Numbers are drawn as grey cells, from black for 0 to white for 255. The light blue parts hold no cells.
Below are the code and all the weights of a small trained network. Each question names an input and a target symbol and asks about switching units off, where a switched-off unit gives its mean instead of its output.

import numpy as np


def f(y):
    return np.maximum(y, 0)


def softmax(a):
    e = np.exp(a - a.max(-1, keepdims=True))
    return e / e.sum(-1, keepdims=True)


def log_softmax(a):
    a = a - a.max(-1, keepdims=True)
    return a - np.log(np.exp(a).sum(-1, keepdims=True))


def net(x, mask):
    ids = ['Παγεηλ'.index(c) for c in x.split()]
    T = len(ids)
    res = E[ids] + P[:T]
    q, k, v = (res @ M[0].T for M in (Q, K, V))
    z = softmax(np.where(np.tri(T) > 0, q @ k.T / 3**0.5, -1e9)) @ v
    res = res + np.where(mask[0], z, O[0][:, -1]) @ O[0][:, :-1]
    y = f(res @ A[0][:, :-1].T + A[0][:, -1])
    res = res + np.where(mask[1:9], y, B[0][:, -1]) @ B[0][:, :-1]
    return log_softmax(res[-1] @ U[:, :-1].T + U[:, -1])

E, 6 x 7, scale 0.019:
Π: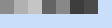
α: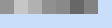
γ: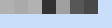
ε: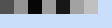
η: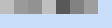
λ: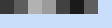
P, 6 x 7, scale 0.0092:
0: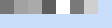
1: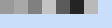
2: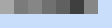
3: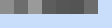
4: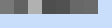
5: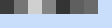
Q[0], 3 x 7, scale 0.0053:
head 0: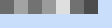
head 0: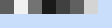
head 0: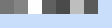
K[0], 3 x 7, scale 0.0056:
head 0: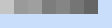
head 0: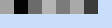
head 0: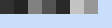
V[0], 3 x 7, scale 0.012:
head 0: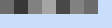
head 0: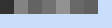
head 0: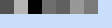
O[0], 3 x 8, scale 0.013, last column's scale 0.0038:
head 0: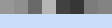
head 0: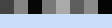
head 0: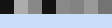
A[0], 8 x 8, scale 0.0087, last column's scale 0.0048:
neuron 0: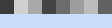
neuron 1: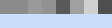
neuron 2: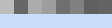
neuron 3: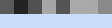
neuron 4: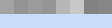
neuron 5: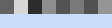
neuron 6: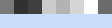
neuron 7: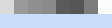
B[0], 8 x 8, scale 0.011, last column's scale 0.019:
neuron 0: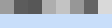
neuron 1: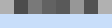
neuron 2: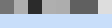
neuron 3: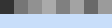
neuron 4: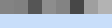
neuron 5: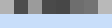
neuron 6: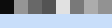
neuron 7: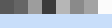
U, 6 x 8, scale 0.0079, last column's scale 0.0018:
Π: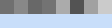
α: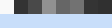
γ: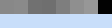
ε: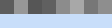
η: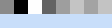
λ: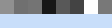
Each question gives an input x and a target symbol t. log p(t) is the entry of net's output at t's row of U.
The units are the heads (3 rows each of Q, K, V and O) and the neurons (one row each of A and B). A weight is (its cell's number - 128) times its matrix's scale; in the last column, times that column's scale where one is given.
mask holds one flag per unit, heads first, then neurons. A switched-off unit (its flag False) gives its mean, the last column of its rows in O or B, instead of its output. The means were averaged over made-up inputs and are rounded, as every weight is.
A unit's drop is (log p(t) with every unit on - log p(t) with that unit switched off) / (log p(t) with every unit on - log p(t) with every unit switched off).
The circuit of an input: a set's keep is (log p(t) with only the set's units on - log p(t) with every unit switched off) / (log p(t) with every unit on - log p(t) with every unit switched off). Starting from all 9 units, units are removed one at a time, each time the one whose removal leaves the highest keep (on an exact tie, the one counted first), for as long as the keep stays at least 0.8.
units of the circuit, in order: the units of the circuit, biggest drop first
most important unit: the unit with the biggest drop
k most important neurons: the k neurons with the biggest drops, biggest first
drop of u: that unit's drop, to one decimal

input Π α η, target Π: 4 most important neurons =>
[neuron 2; neuron 7; neuron 6; neuron 5]
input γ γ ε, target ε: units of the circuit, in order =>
[head 0; neuron 3]
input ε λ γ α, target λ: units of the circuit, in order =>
[neuron 0]
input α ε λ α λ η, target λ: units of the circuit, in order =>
[head 0; neuron 0]
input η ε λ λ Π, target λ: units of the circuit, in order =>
[head 0; neuron 0; neuron 2]
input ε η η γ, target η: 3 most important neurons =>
[neuron 2; neuron 4; neuron 6]
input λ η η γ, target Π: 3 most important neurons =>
[neuron 7; neuron 2; neuron 1]
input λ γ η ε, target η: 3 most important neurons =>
[neuron 2; neuron 3; neuron 4]
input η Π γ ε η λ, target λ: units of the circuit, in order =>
[head 0; neuron 2]
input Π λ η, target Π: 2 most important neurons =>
[neuron 7; neuron 2]
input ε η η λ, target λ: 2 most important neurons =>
[neuron 2; neuron 0]
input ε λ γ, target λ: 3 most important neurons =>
[neuron 2; neuron 0; neuron 3]
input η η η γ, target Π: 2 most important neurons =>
[neuron 2; neuron 7]
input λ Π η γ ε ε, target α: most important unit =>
neuron 7
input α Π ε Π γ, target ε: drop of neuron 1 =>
0.2
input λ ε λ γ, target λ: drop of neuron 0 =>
0.3
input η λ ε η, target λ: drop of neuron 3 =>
0.1
